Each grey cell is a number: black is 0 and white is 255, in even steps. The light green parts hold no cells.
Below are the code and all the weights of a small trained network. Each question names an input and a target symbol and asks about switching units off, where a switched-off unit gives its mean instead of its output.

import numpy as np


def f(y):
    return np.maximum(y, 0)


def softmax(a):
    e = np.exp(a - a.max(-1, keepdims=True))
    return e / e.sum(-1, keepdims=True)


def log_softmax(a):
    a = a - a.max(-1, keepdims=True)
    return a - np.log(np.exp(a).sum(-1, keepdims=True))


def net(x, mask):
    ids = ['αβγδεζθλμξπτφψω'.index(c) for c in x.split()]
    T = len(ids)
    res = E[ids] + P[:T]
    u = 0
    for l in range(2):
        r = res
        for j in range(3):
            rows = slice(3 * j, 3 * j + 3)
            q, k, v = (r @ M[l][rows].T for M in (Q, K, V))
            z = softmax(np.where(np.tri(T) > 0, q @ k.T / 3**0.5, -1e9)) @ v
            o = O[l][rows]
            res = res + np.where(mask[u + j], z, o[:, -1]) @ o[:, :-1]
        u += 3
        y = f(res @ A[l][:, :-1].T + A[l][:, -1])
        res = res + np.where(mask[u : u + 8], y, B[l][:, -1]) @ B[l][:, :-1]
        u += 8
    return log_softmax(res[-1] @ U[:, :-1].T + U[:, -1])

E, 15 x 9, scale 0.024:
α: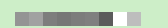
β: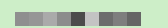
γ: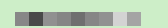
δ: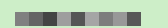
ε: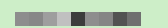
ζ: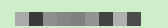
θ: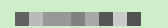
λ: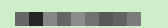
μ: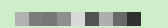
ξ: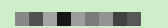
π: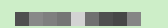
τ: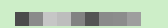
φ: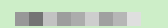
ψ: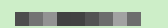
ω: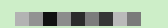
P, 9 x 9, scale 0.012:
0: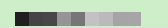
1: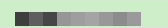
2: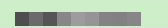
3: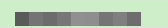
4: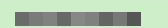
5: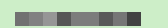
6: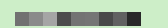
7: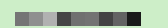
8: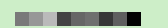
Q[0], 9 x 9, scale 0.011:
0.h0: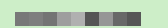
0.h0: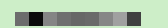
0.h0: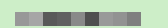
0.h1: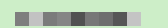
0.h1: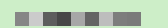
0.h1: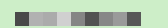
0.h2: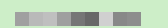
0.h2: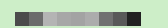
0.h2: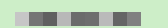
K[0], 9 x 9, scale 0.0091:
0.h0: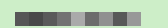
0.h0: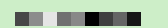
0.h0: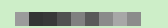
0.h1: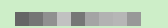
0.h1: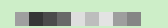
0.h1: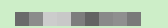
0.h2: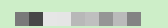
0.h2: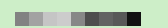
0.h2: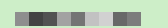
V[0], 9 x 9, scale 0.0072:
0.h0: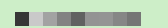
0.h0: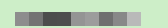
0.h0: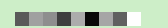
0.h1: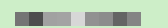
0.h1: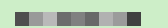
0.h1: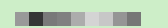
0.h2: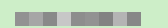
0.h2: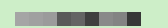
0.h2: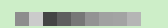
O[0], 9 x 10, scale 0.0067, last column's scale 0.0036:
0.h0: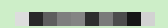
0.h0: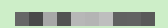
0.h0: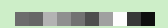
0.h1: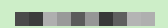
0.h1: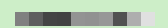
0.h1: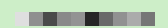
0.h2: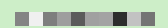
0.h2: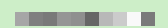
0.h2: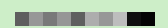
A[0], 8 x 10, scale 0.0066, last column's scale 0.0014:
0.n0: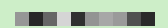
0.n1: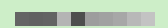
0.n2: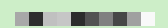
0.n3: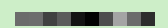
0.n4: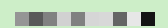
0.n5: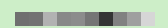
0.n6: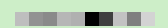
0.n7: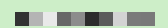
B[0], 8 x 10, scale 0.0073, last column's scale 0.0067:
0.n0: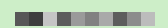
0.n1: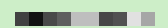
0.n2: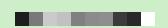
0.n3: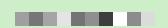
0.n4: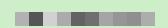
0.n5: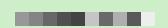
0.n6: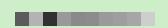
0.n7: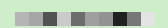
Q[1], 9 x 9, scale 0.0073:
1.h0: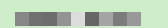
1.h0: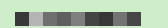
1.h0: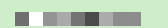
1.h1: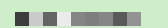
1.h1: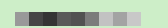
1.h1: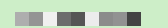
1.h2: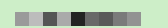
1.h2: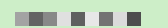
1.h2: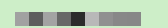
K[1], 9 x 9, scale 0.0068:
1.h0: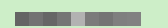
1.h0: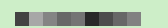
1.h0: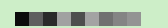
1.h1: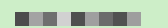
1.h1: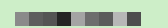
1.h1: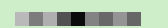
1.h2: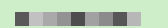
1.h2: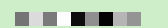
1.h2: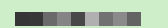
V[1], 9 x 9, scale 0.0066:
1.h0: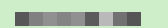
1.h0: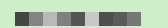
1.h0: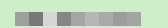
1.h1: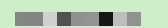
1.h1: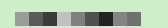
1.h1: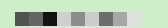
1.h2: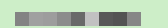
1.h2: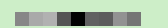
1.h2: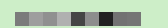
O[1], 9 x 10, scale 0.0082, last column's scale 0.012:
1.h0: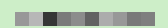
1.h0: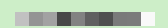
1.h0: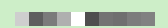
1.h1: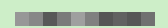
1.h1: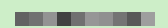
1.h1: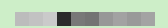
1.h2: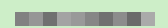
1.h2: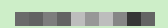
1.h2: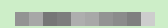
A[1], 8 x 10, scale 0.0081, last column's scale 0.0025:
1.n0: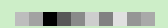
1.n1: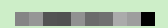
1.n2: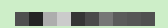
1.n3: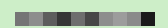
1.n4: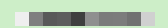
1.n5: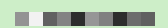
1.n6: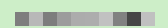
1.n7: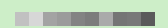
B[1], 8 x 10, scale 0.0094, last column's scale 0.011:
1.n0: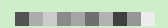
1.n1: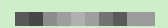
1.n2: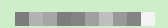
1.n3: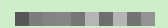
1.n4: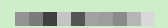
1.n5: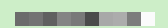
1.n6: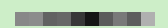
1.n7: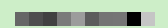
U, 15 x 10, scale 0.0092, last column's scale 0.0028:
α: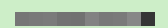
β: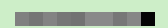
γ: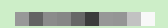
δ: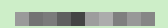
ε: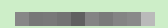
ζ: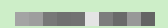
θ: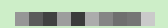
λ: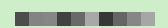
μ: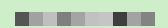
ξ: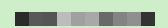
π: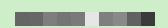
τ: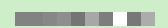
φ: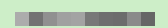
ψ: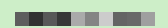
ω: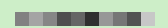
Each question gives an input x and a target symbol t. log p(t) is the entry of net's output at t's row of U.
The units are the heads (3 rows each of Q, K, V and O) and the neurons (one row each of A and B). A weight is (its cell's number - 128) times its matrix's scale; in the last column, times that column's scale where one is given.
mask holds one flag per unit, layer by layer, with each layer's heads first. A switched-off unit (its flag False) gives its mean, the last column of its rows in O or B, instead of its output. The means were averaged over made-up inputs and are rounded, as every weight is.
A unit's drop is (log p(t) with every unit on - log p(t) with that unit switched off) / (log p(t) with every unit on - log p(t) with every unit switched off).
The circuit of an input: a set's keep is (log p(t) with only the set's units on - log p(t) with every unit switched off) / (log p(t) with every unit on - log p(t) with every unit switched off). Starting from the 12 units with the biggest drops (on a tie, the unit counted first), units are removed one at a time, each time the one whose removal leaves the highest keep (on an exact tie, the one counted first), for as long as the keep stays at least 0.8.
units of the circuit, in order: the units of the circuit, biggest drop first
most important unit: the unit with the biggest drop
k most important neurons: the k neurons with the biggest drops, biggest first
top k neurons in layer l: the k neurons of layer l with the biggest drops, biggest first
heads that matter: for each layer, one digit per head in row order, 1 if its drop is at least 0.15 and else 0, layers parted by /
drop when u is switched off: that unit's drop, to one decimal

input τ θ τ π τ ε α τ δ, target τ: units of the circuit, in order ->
(0.h0 0.n3)
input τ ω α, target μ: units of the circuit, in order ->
(1.n0)
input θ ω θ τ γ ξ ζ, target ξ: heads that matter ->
001 / 010
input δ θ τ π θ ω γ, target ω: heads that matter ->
010 / 001
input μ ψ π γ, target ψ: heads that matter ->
000 / 011
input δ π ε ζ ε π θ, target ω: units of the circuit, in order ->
(1.h2 1.n6)
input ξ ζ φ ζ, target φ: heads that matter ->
100 / 100
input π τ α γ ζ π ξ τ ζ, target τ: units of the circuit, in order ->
(0.h0 0.n3)
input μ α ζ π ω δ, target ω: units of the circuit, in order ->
(1.n6 0.h1 1.h2)
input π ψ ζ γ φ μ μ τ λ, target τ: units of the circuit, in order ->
(0.h0 0.n3)
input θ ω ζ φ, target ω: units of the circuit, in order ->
(0.h1 0.h2 1.n6)
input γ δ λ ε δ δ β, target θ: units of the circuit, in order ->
(1.n4 0.h0 1.n5)
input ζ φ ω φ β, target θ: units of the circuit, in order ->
(0.h0 1.n4 1.n0)
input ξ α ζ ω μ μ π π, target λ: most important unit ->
1.h2
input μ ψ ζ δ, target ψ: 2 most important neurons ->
(0.n3 0.n0)
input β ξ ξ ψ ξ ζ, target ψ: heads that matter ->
010 / 001
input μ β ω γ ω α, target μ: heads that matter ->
100 / 000
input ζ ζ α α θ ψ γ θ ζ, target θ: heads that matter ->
110 / 010
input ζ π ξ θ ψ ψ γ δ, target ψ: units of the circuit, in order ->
(1.h2 0.h1 0.n3)
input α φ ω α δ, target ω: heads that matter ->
011 / 000
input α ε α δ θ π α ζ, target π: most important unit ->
0.h1
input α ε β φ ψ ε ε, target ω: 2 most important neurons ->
(0.n2 1.n5)
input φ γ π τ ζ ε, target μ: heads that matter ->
011 / 010
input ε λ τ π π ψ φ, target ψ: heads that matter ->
000 / 001
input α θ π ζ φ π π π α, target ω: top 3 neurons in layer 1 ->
(1.n6 1.n0 1.n7)
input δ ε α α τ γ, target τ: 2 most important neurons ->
(0.n3 1.n0)
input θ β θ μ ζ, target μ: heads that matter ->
101 / 000
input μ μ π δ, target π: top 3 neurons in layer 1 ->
(1.n0 1.n5 1.n6)
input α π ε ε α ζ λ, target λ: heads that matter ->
100 / 000
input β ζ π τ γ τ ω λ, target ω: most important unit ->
0.h1
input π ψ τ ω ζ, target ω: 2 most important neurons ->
(1.n6 0.n6)
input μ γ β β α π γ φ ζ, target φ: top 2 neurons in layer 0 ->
(0.n4 0.n6)
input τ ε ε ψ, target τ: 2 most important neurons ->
(0.n3 1.n3)
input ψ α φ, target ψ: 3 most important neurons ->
(0.n3 1.n7 0.n2)
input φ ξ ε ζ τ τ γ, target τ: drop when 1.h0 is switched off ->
-0.1
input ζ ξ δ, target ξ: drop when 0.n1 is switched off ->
0.2
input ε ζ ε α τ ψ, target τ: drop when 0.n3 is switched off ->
0.4
